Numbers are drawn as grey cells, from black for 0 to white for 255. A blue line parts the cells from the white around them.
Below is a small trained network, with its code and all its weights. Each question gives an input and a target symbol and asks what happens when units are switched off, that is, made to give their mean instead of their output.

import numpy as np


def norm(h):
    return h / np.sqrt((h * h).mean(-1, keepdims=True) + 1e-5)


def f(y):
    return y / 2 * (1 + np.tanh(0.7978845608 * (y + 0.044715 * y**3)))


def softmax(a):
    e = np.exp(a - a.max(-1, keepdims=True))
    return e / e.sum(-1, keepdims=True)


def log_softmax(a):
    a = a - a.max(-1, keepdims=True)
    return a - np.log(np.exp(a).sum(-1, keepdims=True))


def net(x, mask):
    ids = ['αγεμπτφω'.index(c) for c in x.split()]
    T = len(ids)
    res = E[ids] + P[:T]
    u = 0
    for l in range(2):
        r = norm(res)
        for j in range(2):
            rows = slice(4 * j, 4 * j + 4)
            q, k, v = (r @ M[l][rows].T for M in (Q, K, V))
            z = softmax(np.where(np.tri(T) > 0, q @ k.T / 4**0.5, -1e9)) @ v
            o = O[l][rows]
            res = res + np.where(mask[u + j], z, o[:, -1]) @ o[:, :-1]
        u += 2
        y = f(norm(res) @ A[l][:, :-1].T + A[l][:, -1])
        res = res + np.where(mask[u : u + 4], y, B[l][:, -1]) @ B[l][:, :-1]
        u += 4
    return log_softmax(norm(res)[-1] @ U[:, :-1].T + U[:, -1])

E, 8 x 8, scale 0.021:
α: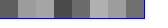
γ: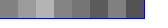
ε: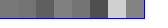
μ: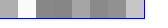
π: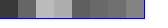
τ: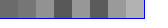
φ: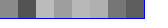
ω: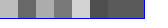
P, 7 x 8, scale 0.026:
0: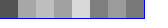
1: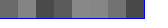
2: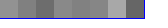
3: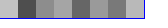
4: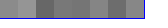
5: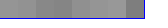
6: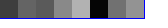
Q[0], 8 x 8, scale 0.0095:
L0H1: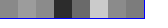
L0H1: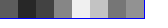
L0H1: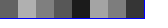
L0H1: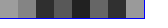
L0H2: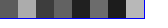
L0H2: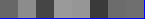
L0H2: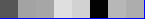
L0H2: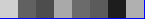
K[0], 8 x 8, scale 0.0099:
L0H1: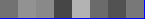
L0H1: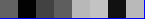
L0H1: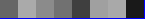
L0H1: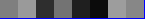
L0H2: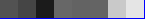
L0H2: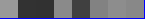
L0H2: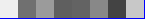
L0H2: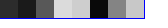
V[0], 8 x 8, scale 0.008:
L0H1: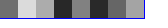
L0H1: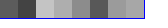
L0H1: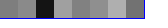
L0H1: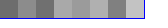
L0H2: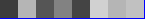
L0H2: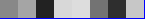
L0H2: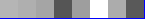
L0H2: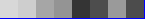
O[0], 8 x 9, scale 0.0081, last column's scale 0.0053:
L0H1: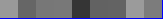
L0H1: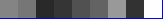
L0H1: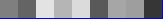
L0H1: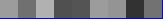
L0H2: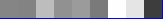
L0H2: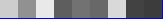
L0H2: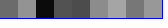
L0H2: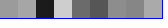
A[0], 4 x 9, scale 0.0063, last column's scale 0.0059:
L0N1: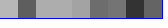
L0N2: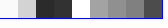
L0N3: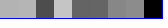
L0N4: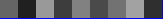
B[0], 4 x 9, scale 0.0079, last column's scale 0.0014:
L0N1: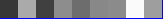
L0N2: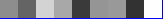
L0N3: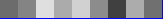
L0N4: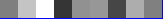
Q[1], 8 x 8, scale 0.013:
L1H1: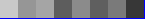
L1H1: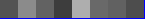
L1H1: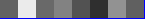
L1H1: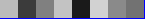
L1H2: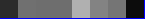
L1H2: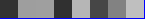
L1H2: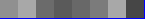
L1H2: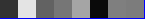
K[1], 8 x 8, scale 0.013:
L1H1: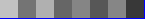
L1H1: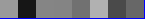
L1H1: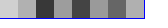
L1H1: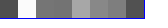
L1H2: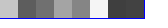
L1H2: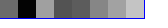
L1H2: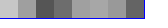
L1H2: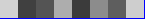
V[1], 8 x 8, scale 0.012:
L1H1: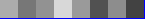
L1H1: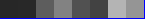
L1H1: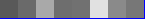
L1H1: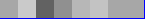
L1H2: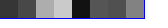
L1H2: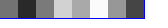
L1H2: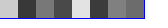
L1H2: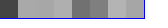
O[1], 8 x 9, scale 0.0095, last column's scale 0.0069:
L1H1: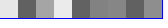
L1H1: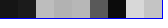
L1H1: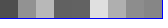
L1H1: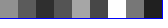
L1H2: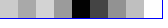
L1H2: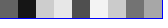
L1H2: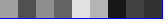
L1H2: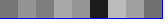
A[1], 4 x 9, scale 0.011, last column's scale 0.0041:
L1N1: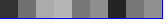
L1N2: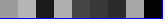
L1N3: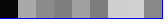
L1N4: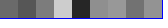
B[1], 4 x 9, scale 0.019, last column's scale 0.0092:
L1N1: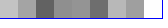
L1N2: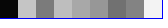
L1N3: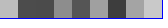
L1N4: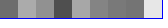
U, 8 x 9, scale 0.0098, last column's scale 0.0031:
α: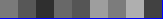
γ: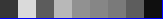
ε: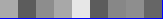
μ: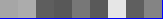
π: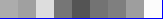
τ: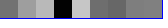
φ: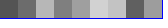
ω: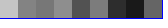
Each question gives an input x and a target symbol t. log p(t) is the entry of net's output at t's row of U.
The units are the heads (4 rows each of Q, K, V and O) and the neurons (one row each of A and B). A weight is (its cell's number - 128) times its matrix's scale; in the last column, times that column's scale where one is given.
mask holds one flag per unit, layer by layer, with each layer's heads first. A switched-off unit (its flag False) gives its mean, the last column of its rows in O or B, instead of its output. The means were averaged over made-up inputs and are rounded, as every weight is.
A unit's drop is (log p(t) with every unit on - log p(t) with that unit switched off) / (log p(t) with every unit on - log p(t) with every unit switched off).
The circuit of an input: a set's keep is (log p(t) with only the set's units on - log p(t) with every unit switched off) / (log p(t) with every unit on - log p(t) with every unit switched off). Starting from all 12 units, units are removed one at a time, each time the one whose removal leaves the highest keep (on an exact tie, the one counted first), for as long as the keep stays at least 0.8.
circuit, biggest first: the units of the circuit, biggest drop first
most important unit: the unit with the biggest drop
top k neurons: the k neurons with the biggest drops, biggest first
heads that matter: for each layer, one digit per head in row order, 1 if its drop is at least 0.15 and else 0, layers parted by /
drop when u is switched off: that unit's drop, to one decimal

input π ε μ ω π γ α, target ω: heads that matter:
00 / 01
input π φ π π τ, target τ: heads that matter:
11 / 01
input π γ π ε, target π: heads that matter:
01 / 00
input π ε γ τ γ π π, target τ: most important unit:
L1H2
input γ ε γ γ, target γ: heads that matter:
00 / 00
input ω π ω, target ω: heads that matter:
00 / 01
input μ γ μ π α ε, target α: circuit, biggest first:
(L0H2; L1N3)
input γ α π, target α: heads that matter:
00 / 10
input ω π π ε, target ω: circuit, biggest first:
(L1H2; L1H1; L0H2)
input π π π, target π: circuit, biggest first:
(L0H2; L1N2)
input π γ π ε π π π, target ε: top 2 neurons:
(L1N1; L1N2)
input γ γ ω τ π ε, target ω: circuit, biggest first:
(L1H2; L0H2)
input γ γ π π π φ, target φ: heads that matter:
10 / 01
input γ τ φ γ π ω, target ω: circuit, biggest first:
(L0H2)
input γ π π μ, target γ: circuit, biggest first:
(L1N2; L1H2)
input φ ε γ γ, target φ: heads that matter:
01 / 11
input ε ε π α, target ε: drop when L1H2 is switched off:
0.3
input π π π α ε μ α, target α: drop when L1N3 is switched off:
0.3
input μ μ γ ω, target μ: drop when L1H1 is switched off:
1.0
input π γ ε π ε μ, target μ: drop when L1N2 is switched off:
0.0
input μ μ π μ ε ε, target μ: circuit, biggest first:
(L1H1)
